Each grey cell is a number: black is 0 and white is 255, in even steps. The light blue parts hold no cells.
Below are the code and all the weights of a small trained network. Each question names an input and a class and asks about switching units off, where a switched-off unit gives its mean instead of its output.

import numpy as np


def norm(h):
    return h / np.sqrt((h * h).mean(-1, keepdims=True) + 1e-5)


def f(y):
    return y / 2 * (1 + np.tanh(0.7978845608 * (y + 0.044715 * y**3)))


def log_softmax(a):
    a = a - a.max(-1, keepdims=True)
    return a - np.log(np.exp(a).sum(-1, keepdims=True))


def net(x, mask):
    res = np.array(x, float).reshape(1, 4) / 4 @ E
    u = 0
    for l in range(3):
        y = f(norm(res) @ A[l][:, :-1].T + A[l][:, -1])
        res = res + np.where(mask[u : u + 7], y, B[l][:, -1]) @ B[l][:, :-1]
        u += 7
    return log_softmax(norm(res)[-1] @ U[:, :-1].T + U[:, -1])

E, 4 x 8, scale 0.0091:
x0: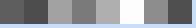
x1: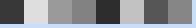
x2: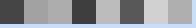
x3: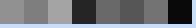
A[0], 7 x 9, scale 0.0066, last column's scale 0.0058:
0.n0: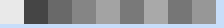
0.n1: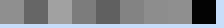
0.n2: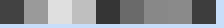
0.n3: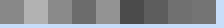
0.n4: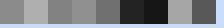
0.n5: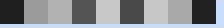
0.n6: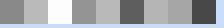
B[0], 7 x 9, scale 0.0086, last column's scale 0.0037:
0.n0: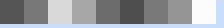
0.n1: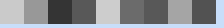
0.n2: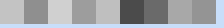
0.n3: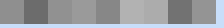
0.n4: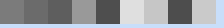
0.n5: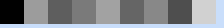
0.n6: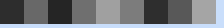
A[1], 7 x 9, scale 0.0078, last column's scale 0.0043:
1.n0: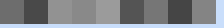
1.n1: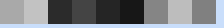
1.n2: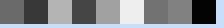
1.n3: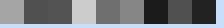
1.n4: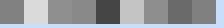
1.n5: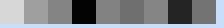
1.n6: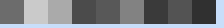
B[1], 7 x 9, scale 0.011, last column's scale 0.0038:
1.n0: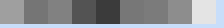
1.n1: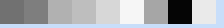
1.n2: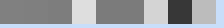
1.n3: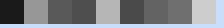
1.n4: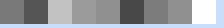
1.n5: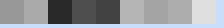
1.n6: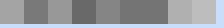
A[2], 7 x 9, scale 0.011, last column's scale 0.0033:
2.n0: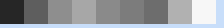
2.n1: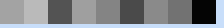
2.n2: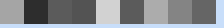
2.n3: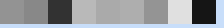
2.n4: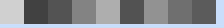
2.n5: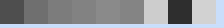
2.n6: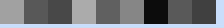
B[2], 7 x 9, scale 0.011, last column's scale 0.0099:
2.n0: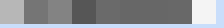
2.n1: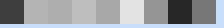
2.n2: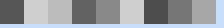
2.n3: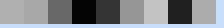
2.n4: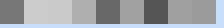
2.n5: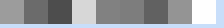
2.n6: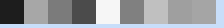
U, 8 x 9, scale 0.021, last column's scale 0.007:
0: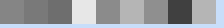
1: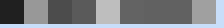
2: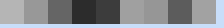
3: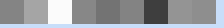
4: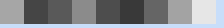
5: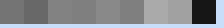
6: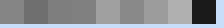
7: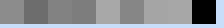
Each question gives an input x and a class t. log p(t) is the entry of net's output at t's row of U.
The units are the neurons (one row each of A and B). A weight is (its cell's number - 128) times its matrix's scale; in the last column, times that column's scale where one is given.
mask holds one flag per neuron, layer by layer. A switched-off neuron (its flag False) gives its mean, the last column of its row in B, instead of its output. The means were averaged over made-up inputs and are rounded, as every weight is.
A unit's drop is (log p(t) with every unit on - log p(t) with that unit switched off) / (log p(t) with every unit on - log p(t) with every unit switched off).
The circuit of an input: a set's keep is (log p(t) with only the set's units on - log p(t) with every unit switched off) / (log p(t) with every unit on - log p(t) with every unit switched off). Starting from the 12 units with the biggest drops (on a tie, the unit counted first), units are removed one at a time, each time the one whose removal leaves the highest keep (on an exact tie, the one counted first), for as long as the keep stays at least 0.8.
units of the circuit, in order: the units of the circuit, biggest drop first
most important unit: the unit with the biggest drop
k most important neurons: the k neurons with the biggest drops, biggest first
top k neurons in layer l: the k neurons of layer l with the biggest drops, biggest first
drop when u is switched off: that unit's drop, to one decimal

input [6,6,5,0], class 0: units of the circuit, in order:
1.n2
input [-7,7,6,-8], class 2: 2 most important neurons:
2.n3, 2.n0
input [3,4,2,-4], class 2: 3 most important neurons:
1.n1, 0.n0, 2.n0
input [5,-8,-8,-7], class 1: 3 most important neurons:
2.n6, 1.n3, 1.n4
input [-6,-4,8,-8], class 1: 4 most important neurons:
0.n5, 1.n5, 0.n6, 1.n1
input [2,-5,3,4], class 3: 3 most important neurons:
2.n2, 0.n0, 2.n3
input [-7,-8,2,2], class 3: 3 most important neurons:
2.n4, 2.n2, 0.n0
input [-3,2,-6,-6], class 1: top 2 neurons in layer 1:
1.n3, 1.n5
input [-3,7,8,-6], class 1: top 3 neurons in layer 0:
0.n5, 0.n6, 0.n0
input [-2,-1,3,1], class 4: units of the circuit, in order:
2.n5, 1.n1, 0.n3
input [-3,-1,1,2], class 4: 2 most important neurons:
0.n3, 0.n4
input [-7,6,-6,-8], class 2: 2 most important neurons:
2.n3, 2.n5
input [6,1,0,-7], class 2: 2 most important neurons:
2.n3, 1.n1
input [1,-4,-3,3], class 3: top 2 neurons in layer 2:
2.n5, 2.n3
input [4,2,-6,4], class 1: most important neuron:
2.n6
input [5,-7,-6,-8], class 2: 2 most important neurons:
2.n3, 1.n4
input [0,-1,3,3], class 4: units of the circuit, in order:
2.n5, 1.n1
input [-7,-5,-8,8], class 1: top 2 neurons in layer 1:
1.n3, 1.n2
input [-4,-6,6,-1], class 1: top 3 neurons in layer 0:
0.n5, 0.n6, 0.n2
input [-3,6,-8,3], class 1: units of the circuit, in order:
2.n6
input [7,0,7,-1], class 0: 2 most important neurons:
2.n5, 1.n2
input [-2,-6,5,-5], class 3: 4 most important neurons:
2.n2, 1.n5, 1.n3, 2.n6
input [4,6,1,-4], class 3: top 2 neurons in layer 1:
1.n4, 1.n5
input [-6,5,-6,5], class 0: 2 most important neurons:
1.n1, 0.n6
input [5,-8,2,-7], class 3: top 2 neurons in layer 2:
2.n2, 2.n4
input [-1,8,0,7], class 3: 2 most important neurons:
1.n4, 2.n3
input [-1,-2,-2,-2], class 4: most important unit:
0.n0
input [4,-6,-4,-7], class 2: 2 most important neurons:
2.n3, 1.n4
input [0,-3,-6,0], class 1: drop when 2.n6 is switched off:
0.1
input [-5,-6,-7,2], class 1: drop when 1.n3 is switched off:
0.2
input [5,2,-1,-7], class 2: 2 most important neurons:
2.n3, 1.n1
